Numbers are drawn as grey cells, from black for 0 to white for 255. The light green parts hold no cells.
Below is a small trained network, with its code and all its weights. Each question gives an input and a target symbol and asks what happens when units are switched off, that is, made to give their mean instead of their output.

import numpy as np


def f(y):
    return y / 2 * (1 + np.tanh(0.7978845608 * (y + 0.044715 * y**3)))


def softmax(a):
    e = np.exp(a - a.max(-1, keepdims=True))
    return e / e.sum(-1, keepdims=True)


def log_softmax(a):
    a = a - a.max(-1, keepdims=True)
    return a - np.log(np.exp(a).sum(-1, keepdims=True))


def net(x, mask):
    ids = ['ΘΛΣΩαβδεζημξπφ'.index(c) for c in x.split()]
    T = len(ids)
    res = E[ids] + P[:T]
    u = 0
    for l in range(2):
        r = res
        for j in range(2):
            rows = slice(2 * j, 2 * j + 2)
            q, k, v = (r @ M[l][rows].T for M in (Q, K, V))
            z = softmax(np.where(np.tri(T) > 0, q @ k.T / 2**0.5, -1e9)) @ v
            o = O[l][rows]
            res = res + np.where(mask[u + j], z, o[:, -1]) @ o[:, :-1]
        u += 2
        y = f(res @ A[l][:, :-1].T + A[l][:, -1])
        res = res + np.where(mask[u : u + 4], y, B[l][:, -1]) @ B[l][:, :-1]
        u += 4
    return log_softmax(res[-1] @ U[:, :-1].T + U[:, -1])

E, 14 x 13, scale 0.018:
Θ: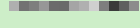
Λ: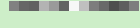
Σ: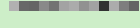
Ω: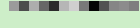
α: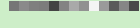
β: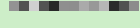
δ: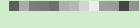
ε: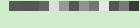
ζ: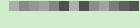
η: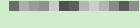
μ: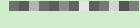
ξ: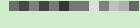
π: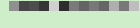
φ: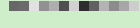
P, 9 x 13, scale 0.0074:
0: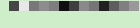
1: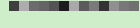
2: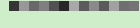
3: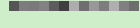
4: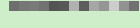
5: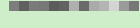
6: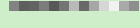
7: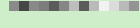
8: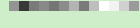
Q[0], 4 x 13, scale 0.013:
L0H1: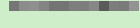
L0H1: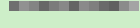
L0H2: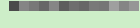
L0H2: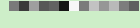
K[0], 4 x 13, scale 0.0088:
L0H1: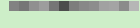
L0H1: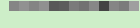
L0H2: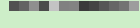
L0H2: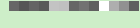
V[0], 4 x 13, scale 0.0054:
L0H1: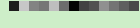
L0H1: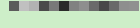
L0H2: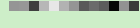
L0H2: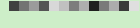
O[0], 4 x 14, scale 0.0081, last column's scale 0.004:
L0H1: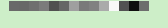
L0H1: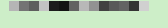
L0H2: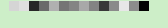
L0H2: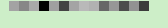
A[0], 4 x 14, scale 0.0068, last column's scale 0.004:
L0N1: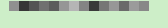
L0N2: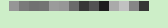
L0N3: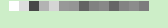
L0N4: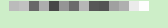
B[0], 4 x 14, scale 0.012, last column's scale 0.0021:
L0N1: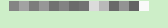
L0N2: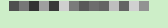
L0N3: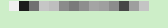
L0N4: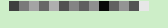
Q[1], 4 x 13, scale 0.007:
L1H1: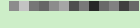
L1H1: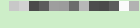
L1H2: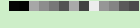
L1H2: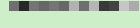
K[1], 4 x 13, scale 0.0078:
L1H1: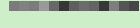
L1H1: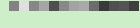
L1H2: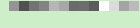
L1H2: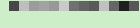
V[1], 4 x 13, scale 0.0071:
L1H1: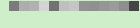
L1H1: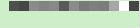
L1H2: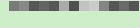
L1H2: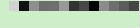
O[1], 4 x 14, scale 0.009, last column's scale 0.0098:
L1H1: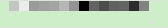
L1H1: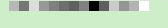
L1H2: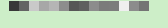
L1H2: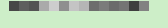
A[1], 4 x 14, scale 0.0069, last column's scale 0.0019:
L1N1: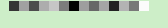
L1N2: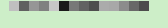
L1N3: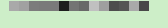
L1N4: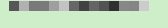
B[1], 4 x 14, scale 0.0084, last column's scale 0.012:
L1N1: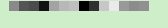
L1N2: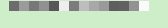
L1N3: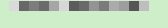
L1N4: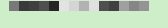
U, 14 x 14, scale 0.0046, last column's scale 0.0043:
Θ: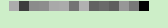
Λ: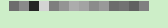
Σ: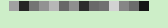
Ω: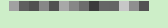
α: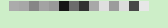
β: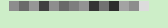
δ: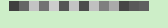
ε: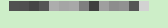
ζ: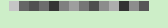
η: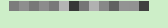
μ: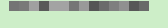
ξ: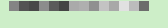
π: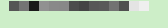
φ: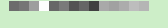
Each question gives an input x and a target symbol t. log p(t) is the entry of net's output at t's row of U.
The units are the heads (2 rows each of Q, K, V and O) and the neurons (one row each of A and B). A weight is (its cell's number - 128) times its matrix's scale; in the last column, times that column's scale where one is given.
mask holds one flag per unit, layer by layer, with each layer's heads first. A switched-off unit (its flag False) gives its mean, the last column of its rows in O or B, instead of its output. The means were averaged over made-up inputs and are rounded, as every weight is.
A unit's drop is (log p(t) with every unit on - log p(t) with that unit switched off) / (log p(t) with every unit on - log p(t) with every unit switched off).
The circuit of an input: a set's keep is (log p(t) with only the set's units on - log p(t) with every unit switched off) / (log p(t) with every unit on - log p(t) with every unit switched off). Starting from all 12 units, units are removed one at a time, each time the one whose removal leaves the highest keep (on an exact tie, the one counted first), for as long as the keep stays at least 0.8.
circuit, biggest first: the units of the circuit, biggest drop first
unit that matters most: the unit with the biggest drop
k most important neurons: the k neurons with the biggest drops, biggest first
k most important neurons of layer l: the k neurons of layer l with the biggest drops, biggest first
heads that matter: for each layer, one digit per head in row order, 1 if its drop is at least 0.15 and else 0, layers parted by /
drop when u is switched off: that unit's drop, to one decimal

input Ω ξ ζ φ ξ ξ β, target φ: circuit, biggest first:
L0H2, L1H1
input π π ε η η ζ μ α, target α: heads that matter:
01 / 10
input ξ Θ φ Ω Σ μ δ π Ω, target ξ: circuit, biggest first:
L1H1, L0H2
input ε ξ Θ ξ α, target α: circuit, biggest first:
L0H2, L1H2
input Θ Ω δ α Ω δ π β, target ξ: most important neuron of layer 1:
L1N2
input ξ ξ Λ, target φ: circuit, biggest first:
L1H1, L0H2
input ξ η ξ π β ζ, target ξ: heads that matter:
01 / 10
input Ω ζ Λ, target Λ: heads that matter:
01 / 11
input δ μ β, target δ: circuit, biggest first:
L0H2, L1H1
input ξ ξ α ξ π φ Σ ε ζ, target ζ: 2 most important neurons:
L0N3, L1N2
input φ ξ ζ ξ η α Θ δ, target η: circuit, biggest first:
L0H1, L1H1, L1H2
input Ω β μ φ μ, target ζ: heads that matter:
00 / 01
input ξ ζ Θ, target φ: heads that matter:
01 / 10
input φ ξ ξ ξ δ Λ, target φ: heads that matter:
01 / 01
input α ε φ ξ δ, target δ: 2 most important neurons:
L0N4, L1N2
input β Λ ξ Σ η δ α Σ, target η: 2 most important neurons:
L1N4, L0N4
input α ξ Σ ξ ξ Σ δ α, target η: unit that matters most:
L0H1
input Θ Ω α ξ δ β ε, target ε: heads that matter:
00 / 01
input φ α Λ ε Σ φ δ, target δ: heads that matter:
01 / 00
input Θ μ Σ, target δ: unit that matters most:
L0H2
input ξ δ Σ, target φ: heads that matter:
01 / 01
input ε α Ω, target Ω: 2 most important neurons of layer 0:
L0N2, L0N1
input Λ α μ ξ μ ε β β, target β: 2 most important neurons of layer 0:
L0N4, L0N3
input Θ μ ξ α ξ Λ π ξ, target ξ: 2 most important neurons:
L0N1, L0N4
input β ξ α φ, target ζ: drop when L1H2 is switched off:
0.8
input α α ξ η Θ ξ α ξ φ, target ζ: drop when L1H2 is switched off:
1.0
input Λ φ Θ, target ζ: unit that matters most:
L1H2
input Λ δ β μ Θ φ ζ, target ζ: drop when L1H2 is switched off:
1.2
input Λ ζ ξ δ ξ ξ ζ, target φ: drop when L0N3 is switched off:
0.1
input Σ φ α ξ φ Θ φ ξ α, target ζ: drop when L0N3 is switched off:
0.0
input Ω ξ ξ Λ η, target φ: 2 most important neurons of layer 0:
L0N3, L0N1
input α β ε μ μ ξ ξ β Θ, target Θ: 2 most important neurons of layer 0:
L0N3, L0N4
